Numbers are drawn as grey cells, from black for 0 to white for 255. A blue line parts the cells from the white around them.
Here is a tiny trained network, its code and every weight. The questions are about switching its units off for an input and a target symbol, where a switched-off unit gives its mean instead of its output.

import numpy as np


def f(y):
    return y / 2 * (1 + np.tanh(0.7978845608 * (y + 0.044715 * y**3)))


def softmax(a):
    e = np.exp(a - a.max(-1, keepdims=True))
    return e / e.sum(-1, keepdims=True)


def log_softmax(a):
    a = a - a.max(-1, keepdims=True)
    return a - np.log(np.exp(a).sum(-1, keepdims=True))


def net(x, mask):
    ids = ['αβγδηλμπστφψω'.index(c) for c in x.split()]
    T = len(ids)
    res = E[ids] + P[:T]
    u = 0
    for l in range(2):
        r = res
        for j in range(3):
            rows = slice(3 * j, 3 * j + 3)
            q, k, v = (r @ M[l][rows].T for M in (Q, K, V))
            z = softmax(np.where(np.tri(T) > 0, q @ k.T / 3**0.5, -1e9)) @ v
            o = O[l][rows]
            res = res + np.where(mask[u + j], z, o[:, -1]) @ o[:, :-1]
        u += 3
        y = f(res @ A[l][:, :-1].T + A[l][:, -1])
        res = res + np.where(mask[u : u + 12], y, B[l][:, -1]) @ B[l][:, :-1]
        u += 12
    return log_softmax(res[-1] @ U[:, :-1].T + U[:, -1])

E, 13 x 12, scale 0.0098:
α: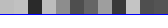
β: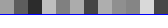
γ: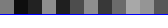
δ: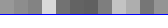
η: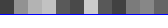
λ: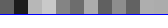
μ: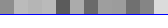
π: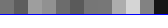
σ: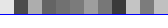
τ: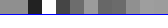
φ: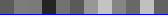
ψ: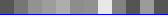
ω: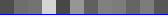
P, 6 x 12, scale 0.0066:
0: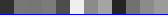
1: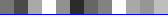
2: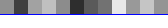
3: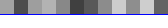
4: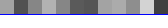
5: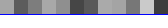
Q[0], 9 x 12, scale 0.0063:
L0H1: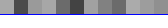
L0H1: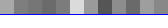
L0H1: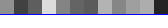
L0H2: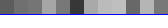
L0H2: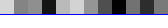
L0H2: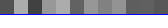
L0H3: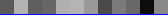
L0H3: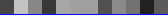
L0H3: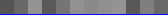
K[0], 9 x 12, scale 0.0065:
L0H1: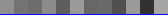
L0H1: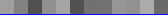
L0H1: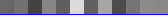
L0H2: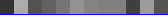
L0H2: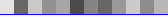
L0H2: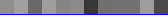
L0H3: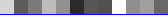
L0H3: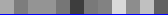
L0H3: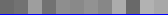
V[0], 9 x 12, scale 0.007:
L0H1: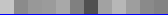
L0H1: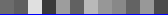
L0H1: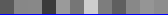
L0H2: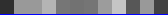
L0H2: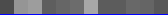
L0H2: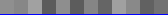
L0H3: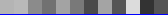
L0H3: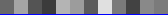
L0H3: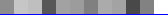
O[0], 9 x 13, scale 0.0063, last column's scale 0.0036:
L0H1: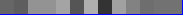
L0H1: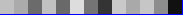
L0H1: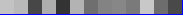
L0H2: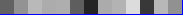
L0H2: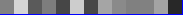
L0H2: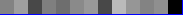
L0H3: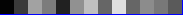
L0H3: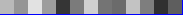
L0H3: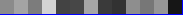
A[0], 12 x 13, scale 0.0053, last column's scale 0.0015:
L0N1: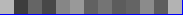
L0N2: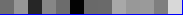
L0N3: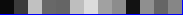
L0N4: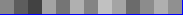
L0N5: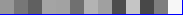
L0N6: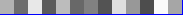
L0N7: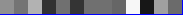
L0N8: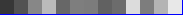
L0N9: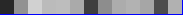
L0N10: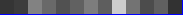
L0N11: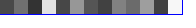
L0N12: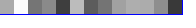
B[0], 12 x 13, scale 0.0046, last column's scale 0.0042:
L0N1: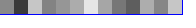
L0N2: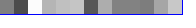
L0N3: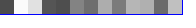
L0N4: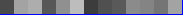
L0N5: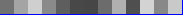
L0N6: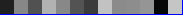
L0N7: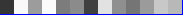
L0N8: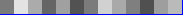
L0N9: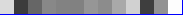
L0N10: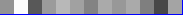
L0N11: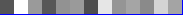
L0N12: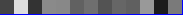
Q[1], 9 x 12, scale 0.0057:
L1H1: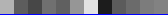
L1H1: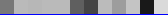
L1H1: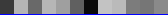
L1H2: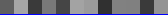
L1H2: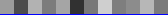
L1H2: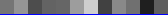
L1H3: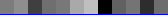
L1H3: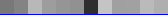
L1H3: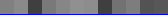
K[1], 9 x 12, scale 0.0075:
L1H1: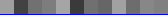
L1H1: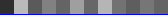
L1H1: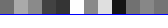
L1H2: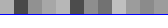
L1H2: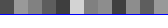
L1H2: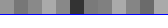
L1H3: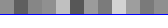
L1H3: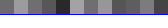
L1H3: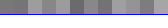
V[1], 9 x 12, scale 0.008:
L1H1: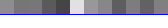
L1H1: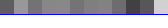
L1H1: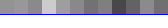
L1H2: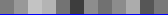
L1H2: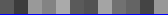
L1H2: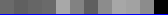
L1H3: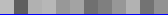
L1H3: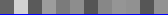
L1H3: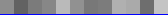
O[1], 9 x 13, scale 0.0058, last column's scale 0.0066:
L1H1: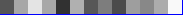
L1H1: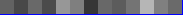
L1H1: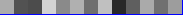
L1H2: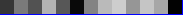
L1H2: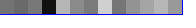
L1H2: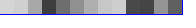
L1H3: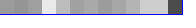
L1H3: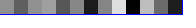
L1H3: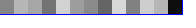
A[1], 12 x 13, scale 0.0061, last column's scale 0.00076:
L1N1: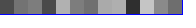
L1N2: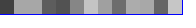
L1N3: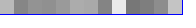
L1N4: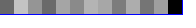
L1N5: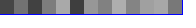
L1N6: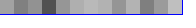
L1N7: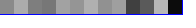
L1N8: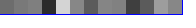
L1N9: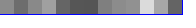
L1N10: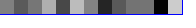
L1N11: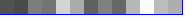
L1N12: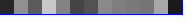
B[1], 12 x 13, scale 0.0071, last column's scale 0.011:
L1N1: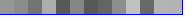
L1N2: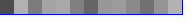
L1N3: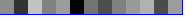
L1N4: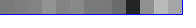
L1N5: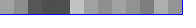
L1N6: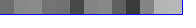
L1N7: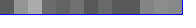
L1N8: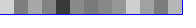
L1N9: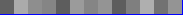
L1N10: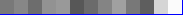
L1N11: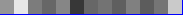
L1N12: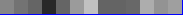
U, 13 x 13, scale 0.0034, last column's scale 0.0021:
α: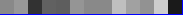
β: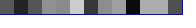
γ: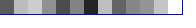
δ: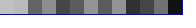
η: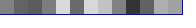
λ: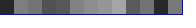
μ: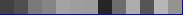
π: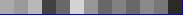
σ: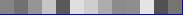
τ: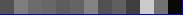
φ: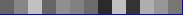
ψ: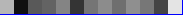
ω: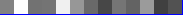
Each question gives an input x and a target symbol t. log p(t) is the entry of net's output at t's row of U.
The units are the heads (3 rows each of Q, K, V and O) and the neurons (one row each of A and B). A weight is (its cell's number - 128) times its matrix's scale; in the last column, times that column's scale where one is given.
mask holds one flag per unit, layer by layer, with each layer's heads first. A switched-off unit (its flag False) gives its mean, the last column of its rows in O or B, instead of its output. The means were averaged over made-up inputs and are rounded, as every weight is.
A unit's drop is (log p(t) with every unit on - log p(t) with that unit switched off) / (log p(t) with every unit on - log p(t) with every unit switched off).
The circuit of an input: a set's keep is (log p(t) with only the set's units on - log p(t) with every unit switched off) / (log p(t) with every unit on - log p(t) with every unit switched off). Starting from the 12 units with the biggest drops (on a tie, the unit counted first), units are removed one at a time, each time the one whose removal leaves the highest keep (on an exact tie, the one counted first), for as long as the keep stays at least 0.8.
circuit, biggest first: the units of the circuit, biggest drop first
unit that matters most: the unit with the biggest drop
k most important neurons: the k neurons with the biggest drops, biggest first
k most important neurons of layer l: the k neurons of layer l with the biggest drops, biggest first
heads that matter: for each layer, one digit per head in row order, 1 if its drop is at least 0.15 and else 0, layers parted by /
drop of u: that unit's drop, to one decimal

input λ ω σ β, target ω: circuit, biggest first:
(L1N11 L0H3 L1H3 L1H1)
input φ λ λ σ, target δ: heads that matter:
101 / 011
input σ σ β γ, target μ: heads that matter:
010 / 011
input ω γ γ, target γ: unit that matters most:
L0H2
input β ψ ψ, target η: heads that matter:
011 / 111
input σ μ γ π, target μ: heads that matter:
010 / 011
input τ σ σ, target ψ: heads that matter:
110 / 100
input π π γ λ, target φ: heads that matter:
101 / 111
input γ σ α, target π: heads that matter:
011 / 010
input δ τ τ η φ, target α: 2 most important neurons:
(L1N5 L1N1)
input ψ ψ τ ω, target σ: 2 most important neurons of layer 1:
(L1N10 L1N11)
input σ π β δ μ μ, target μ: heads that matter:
010 / 011
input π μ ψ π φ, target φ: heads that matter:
111 / 111
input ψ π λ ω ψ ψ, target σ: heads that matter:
111 / 011
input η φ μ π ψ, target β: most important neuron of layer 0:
(L0N12)
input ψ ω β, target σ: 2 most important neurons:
(L1N10 L1N9)
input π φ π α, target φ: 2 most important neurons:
(L1N3 L0N9)
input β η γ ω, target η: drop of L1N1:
0.1
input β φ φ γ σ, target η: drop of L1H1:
0.3
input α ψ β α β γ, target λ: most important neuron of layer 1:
(L1N10)
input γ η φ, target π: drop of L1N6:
-0.1
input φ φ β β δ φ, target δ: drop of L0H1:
0.9
